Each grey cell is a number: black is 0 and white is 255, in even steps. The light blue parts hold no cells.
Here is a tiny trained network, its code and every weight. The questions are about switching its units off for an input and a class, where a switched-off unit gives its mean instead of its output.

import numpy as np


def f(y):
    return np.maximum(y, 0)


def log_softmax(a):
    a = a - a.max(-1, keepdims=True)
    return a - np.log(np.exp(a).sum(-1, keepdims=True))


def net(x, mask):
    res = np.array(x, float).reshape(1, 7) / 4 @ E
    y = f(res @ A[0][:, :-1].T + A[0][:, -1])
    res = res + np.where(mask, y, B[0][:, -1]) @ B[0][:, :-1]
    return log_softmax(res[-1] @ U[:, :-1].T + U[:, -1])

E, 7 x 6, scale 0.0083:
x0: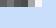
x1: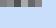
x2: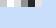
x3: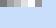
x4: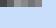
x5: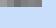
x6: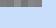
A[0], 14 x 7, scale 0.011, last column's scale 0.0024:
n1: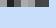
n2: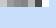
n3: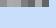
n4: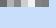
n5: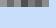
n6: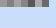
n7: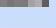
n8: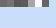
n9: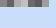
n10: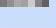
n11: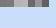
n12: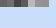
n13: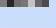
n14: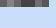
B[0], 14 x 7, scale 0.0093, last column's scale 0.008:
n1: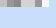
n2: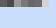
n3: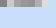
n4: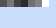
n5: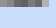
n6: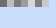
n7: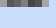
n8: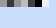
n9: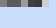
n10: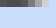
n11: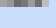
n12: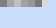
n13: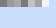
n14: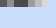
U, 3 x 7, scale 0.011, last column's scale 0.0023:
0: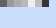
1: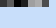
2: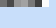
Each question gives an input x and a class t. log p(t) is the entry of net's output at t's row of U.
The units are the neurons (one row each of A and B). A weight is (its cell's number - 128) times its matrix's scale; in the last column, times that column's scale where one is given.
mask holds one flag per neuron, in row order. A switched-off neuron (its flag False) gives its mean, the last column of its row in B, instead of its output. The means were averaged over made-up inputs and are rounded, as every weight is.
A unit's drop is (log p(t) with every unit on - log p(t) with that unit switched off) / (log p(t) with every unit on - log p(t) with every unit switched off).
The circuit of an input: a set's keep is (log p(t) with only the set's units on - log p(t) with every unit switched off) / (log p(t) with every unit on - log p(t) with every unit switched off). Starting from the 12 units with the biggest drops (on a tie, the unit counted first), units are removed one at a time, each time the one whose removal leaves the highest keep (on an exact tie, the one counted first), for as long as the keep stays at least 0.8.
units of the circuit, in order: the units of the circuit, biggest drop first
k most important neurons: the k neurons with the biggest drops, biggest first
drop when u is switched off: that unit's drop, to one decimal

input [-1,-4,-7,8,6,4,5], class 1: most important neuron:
(n4)
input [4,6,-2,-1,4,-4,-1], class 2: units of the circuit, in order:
(n8, n4)
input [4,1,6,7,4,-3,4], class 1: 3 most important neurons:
(n4, n10, n1)
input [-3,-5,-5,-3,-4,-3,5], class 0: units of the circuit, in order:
(n1, n13)
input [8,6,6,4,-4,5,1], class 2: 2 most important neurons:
(n8, n7)
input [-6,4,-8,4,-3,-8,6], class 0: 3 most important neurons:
(n1, n13, n8)
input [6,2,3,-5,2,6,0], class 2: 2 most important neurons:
(n8, n4)
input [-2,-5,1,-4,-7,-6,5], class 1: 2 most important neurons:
(n8, n1)
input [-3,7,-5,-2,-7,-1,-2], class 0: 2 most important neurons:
(n1, n8)
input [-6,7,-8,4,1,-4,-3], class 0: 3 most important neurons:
(n1, n13, n8)
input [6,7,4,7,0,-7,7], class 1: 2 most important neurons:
(n4, n10)
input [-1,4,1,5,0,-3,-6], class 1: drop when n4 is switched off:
0.1
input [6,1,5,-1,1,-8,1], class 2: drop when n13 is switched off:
0.2
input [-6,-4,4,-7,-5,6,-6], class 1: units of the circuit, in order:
(n14)
